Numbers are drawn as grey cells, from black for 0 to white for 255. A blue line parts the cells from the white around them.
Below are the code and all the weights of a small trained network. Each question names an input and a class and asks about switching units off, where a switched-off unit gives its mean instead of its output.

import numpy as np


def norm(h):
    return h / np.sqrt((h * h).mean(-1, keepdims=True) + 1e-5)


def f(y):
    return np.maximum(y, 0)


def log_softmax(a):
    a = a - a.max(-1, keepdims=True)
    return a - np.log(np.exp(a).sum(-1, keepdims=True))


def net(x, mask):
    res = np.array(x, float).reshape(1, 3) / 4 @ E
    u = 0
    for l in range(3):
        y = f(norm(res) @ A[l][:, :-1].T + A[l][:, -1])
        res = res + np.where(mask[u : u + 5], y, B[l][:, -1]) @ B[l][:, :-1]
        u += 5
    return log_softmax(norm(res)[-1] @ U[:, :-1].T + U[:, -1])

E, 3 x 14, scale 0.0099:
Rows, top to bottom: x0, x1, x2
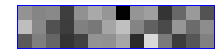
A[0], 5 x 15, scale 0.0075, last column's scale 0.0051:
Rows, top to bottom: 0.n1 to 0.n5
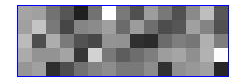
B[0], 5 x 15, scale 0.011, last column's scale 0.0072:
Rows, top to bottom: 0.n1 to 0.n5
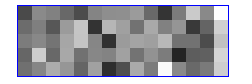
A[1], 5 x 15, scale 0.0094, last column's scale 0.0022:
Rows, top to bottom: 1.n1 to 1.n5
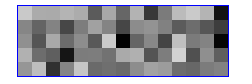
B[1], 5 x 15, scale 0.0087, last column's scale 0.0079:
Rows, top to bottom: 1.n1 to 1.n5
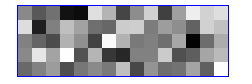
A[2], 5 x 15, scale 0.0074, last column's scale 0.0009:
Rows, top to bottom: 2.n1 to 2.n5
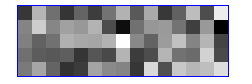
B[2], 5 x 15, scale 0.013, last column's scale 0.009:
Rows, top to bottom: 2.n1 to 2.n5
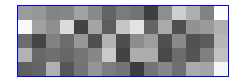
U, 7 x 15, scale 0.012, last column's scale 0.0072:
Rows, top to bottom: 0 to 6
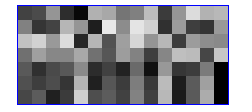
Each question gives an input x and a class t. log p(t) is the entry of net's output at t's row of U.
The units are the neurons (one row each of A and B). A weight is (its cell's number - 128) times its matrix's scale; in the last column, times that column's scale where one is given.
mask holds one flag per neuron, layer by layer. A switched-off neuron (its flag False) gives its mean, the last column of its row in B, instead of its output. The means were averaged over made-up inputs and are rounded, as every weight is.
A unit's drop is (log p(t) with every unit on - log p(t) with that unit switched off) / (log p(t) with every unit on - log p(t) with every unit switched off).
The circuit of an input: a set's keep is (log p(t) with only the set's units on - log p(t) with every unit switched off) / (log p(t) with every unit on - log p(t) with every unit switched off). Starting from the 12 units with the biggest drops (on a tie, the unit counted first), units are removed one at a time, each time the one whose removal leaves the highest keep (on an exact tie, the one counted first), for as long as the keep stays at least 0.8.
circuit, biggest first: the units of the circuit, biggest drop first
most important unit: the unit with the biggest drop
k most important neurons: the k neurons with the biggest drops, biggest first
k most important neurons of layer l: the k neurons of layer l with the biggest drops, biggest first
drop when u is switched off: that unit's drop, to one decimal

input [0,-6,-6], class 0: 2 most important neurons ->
(1.n1 0.n5)
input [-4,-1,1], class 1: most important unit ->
1.n1
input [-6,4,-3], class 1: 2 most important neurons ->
(0.n3 2.n3)
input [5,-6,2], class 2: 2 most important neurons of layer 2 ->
(2.n3 2.n4)
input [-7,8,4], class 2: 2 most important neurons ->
(1.n4 0.n2)
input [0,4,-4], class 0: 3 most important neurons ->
(1.n1 1.n5 2.n5)
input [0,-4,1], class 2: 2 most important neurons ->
(0.n2 1.n1)
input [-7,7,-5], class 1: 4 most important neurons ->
(0.n3 2.n3 0.n1 0.n5)
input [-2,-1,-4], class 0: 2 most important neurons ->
(1.n1 0.n2)
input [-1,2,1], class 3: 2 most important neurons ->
(1.n4 0.n3)
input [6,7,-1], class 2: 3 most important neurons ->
(1.n4 0.n5 2.n2)
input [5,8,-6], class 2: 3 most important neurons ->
(1.n4 2.n2 0.n5)
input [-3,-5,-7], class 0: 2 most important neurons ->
(1.n1 0.n5)
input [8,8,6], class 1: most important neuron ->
(1.n2)
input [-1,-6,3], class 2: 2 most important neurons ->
(1.n1 0.n2)
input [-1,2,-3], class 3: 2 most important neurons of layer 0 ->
(0.n3 0.n1)
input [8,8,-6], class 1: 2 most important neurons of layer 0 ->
(0.n2 0.n3)
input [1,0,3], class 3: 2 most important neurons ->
(0.n1 2.n1)
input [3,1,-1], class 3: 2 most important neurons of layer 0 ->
(0.n2 0.n5)
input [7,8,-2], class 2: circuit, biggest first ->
(1.n4)
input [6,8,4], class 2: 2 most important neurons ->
(1.n4 0.n5)
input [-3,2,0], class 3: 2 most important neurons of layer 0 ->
(0.n3 0.n5)
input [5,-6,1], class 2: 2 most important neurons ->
(0.n4 0.n2)
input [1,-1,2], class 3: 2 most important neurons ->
(2.n1 1.n1)
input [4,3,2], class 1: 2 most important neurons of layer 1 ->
(1.n1 1.n2)
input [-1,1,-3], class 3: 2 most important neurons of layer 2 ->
(2.n1 2.n4)
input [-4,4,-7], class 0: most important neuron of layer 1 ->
(1.n1)
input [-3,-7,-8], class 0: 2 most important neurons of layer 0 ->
(0.n5 0.n3)
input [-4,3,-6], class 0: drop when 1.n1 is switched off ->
2.4
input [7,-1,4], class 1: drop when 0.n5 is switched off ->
0.0
